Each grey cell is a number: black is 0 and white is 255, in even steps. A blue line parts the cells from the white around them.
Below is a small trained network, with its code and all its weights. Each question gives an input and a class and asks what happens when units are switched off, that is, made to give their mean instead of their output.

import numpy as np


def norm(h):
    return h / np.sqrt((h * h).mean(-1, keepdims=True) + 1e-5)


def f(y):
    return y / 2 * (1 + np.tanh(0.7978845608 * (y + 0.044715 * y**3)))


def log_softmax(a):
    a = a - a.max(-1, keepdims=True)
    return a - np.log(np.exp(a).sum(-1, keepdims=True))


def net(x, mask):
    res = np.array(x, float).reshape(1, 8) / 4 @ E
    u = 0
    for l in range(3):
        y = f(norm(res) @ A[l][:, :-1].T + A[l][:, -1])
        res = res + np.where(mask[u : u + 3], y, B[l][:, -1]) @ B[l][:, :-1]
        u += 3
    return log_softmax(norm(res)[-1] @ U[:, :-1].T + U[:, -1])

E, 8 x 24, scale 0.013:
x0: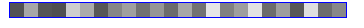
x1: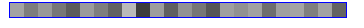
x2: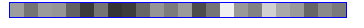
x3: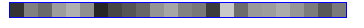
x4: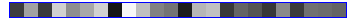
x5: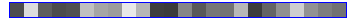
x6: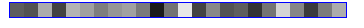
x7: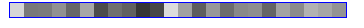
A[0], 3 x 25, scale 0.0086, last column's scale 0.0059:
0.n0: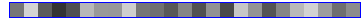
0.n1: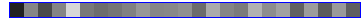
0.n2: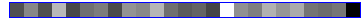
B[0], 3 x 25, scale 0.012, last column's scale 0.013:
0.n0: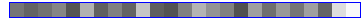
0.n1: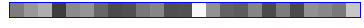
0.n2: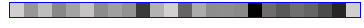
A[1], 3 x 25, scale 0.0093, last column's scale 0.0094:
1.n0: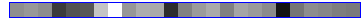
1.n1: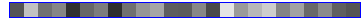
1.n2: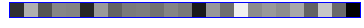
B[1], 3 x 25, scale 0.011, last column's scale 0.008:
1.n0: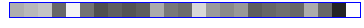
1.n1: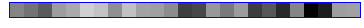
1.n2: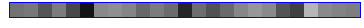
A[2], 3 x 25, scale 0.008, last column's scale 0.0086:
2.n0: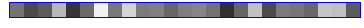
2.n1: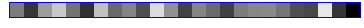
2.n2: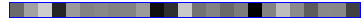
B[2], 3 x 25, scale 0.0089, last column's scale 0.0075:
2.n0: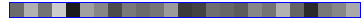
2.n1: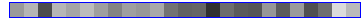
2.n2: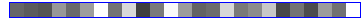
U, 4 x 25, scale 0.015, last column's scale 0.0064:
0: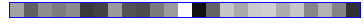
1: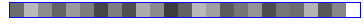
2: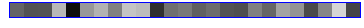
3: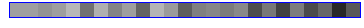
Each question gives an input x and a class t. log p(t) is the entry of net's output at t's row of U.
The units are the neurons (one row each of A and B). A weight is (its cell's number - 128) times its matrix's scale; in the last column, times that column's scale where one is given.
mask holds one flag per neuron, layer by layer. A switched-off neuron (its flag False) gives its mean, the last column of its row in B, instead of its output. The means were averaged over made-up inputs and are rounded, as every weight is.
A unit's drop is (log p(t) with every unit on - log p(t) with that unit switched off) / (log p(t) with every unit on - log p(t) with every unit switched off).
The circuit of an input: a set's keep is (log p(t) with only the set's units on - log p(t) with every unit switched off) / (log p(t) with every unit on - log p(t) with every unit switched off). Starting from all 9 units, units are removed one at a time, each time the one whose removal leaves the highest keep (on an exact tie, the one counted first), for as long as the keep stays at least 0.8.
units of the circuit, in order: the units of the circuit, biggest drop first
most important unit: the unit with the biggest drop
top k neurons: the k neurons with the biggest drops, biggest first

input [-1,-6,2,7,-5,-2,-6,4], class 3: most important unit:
1.n1
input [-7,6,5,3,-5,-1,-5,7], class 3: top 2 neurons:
1.n1; 0.n0
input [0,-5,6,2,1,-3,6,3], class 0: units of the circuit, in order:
0.n2; 0.n0
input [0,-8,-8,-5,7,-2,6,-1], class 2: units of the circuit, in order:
0.n2; 2.n0
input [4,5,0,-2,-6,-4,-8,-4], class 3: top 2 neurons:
0.n0; 1.n1
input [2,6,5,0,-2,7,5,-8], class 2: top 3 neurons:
0.n0; 2.n2; 0.n1
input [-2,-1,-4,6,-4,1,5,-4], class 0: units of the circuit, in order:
0.n0; 0.n2; 1.n1
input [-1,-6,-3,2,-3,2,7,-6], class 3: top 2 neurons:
2.n2; 0.n0
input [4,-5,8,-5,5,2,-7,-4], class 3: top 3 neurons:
0.n0; 1.n1; 0.n2
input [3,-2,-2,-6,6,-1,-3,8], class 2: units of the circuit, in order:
1.n0; 2.n0
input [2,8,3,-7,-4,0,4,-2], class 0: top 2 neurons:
2.n2; 0.n2
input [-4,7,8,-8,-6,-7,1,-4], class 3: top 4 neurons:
1.n1; 0.n0; 2.n1; 1.n0
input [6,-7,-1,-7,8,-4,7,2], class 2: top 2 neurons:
1.n0; 0.n2
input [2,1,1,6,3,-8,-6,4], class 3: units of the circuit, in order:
0.n0
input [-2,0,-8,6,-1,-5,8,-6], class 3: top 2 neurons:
0.n0; 2.n2
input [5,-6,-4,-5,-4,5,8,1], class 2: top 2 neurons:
2.n2; 0.n0
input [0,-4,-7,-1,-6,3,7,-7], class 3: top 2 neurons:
2.n2; 1.n0
